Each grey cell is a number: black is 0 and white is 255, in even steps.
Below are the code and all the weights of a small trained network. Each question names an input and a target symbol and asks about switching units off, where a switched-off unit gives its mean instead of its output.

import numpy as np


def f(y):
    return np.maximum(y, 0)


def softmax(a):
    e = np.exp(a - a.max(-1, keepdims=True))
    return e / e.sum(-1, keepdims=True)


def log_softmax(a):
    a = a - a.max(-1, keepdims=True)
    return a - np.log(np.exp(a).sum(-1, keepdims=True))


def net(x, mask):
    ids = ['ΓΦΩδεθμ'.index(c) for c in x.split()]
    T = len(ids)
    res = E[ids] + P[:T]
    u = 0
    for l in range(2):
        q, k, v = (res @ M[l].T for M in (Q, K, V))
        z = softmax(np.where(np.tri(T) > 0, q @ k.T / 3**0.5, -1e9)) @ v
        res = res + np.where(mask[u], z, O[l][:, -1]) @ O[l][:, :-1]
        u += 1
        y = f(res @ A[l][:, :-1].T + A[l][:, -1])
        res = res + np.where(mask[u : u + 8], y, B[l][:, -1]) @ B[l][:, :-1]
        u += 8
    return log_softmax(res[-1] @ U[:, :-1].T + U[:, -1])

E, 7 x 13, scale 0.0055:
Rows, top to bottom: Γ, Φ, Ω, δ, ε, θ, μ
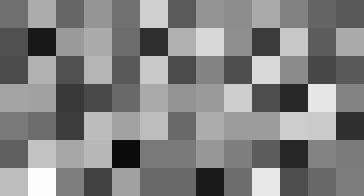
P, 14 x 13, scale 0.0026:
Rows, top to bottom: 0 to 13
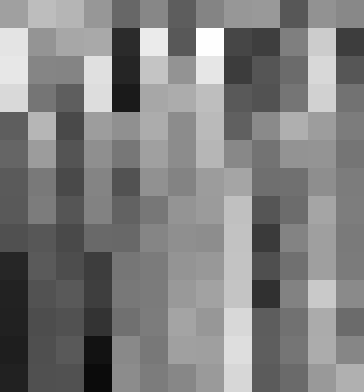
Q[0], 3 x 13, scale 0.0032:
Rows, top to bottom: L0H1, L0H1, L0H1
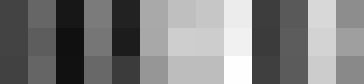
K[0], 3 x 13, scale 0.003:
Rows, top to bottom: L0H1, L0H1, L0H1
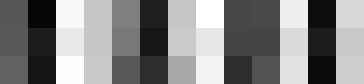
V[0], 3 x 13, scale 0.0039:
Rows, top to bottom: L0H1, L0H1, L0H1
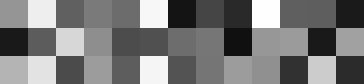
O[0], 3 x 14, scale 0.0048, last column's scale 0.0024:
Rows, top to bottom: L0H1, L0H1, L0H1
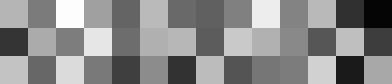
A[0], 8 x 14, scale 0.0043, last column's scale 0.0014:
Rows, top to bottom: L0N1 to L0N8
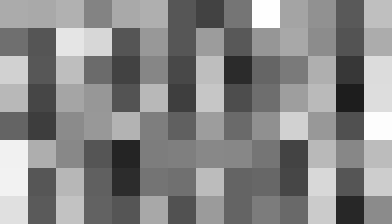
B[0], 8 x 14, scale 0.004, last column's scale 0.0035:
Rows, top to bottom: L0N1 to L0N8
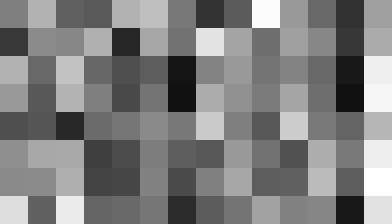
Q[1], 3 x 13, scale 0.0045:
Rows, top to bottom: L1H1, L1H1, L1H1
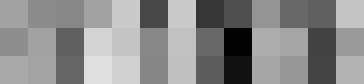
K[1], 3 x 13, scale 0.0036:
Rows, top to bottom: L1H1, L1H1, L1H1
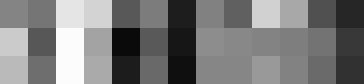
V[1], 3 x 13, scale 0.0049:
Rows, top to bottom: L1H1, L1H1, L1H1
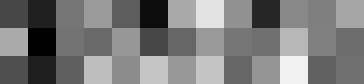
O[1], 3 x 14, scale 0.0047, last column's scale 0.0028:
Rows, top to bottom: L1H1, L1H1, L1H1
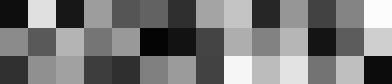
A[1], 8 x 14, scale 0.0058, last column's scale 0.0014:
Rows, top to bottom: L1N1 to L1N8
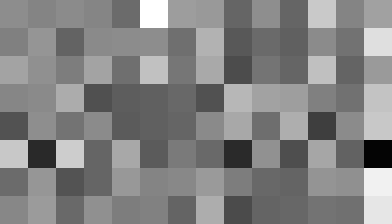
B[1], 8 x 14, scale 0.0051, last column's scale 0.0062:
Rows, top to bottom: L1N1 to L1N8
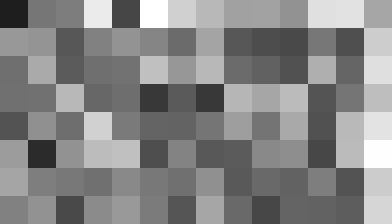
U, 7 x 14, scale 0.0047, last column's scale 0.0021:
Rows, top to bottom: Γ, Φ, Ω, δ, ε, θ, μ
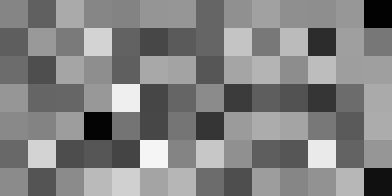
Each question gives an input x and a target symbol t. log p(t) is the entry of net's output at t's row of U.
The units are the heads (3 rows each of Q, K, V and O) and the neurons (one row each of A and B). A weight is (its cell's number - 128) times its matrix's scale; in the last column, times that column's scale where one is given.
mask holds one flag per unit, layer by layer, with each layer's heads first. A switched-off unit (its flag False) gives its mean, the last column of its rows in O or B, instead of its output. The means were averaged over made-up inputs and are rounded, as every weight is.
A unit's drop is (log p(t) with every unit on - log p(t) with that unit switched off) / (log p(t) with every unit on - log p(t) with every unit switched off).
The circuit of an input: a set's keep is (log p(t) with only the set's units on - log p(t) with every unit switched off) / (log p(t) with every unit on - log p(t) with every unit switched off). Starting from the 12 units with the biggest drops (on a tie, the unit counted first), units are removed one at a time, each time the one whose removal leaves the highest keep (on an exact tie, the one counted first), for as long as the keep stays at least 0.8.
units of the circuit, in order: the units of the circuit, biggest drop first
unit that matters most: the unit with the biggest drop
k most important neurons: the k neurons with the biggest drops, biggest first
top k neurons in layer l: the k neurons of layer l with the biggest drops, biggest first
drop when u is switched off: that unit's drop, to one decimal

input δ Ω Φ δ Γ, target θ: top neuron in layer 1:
(L1N6)
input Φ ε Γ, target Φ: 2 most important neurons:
(L1N5; L0N6)
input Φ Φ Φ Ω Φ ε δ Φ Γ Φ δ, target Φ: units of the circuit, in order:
(L1H1; L0H1; L1N5)
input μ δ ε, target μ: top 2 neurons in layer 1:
(L1N6; L1N1)
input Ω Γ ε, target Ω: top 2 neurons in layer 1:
(L1N1; L1N6)
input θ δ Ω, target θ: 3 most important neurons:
(L1N3; L0N2; L1N1)
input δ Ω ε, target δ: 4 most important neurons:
(L1N6; L0N8; L0N3; L0N4)
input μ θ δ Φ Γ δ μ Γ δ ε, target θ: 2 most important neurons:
(L1N6; L0N4)
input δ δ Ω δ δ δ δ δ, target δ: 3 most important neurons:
(L1N6; L0N8; L0N3)
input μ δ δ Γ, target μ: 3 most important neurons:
(L1N6; L1N1; L0N1)
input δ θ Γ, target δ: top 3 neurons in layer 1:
(L1N6; L1N8; L1N2)
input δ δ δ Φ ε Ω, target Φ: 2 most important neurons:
(L1N5; L0N4)
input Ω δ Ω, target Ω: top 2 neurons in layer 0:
(L0N8; L0N1)
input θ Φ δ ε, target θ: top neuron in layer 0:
(L0N4)
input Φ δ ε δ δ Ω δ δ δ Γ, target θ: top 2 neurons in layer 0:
(L0N4; L0N5)
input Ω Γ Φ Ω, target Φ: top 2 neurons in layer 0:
(L0N2; L0N4)
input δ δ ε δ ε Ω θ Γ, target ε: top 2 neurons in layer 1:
(L1N4; L1N5)
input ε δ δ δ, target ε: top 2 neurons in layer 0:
(L0N3; L0N8)
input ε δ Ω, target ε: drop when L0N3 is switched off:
0.3
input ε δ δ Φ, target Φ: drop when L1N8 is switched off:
0.0
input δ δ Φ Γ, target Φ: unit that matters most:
L0H1
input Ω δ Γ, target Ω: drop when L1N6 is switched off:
0.2
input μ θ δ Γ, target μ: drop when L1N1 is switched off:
0.4
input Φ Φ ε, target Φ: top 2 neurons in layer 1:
(L1N5; L1N3)
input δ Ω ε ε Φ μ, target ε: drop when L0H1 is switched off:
0.4
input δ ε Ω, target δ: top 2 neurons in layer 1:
(L1N6; L1N8)
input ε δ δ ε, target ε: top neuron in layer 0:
(L0N3)
